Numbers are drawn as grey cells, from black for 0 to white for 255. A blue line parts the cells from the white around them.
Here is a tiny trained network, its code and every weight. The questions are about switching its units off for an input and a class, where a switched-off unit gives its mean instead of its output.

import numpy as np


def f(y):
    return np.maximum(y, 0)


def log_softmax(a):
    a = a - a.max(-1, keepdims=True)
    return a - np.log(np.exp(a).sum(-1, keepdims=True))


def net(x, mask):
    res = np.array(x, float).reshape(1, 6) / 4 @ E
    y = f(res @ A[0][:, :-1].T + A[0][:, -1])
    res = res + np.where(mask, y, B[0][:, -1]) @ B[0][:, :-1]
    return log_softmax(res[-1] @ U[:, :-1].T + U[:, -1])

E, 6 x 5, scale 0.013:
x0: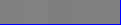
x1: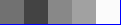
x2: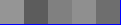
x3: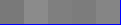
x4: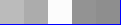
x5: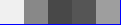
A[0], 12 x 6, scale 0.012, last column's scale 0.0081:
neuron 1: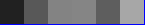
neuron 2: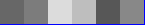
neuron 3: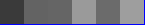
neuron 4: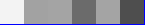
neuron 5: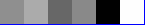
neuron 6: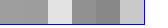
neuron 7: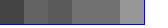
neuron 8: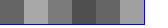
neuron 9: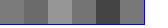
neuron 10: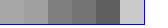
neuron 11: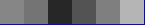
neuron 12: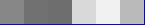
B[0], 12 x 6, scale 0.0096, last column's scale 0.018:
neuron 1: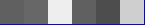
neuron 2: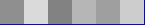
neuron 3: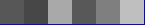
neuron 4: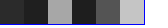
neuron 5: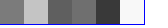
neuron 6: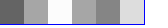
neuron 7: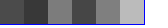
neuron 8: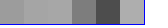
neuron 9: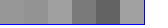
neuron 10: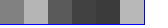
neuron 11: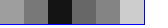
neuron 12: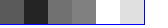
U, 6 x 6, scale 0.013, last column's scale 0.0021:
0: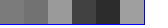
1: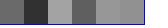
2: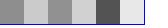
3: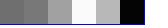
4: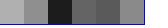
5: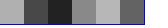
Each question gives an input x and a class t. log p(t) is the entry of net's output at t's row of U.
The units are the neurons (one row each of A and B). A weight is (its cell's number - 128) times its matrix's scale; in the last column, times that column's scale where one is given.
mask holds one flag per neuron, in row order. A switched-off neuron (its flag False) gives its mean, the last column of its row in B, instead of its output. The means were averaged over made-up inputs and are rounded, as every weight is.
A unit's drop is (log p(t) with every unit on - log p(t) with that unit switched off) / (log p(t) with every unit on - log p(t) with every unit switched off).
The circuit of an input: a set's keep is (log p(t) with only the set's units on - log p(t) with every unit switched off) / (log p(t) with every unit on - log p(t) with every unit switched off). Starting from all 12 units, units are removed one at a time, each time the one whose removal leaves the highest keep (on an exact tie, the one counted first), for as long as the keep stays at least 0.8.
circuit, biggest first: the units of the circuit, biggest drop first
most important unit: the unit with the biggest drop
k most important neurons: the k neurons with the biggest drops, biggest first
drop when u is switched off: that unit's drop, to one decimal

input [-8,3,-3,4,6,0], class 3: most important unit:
neuron 6
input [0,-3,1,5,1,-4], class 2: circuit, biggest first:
neuron 4; neuron 2
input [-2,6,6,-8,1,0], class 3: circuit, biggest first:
neuron 4; neuron 7
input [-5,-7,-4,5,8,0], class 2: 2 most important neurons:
neuron 2; neuron 6
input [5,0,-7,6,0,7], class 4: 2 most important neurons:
neuron 1; neuron 6
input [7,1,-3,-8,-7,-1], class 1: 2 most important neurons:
neuron 5; neuron 10
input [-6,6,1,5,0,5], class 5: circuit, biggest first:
neuron 1; neuron 6
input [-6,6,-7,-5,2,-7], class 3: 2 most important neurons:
neuron 2; neuron 4
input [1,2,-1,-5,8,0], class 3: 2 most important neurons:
neuron 6; neuron 2
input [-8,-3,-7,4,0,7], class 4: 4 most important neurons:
neuron 1; neuron 6; neuron 11; neuron 3
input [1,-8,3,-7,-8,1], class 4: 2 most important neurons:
neuron 11; neuron 6
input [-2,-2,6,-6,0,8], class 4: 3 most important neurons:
neuron 1; neuron 6; neuron 11
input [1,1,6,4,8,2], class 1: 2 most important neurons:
neuron 4; neuron 5
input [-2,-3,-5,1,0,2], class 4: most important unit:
neuron 1
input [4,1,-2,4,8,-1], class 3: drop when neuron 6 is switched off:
0.1
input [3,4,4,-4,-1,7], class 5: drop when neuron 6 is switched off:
0.1
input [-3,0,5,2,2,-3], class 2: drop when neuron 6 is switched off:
0.0
